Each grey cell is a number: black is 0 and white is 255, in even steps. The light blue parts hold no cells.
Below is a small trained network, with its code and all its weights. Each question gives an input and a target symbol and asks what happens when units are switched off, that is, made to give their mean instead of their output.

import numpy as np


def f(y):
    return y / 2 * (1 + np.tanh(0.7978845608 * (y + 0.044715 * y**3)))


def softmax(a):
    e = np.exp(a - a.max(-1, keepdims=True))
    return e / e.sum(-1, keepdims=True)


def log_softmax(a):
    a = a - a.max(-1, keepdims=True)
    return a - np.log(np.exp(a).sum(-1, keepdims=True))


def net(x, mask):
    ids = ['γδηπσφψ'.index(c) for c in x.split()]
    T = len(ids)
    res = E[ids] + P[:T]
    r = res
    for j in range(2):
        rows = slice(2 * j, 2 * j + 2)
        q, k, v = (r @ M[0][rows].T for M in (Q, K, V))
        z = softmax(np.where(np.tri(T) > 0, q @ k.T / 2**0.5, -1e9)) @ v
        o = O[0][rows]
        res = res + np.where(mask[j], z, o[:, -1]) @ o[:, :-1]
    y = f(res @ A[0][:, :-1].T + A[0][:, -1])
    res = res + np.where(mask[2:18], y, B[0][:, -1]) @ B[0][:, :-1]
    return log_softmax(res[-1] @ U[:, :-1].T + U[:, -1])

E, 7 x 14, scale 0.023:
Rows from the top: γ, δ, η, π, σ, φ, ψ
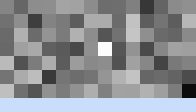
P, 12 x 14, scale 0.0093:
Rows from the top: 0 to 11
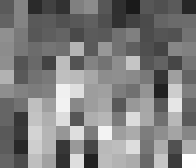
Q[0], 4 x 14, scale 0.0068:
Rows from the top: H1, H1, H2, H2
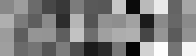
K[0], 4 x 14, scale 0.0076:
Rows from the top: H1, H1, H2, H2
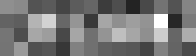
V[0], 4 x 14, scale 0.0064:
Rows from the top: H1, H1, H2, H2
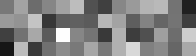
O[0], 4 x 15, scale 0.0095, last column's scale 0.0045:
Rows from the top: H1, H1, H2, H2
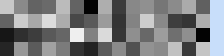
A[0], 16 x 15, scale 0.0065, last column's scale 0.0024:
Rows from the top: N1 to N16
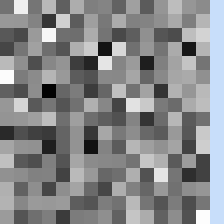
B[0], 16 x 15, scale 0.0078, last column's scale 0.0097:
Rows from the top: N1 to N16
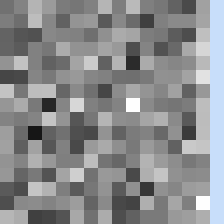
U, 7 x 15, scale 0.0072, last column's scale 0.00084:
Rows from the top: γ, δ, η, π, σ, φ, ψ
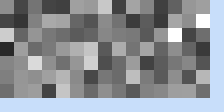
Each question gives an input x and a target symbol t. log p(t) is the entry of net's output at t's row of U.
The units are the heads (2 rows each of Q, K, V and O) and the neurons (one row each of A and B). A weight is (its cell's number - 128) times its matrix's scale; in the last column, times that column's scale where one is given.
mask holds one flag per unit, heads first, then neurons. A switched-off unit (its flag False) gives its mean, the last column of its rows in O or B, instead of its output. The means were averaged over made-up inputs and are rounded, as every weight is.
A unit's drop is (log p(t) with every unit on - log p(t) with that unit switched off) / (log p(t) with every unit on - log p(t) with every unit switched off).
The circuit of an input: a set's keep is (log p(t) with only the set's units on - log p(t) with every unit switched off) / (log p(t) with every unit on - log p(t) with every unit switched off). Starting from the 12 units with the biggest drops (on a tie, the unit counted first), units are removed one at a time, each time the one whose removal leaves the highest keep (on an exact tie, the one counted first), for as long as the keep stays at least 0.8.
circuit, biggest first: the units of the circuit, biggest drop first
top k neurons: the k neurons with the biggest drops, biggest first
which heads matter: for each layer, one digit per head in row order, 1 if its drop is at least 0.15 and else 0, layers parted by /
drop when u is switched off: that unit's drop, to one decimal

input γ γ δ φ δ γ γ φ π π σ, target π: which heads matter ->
10
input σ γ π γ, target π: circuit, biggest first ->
[H1]
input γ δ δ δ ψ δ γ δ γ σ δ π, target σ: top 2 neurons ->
[N15, N10]
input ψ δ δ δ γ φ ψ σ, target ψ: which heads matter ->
10
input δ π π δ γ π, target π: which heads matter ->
10
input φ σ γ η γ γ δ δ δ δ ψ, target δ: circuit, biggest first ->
[H2, N4, N8]
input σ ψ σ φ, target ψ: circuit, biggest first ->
[H1, N15, N11]
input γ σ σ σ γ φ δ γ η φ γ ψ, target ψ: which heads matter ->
00
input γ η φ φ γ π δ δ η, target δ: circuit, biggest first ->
[H2, N4]
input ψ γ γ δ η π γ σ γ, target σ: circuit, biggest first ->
[H2, H1]
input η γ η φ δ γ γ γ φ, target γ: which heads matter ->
01
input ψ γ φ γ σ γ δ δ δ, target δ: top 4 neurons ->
[N4, N8, N5, N10]
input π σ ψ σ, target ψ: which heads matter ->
11
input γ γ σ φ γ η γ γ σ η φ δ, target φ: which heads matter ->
11
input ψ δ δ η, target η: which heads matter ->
11
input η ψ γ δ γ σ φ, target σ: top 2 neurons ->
[N2, N10]
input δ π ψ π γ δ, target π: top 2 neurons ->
[N11, N14]
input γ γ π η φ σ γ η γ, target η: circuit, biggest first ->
[H1, N7]
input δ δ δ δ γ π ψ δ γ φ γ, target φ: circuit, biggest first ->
[H1]
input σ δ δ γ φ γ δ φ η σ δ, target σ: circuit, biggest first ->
[H2, H1, N10]
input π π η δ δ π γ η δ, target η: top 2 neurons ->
[N10, N7]
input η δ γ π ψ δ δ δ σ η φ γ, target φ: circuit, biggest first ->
[H1, N4]
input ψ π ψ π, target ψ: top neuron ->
[N5]
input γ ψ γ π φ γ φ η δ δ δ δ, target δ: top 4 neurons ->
[N4, N8, N10, N5]
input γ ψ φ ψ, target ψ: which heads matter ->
10
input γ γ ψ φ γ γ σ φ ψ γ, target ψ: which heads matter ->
10
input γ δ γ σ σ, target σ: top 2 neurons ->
[N10, N14]
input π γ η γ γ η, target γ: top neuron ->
[N11]
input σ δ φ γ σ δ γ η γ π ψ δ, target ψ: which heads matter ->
11
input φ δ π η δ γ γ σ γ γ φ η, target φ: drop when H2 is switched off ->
0.2
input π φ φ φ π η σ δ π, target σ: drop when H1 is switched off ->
0.2
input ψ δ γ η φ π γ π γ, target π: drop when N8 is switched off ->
-0.1
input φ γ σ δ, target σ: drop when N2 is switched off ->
0.0
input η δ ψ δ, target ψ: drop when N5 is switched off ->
0.3
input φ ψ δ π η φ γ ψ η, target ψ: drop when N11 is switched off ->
0.2
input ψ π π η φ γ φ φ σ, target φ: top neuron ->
[N8]
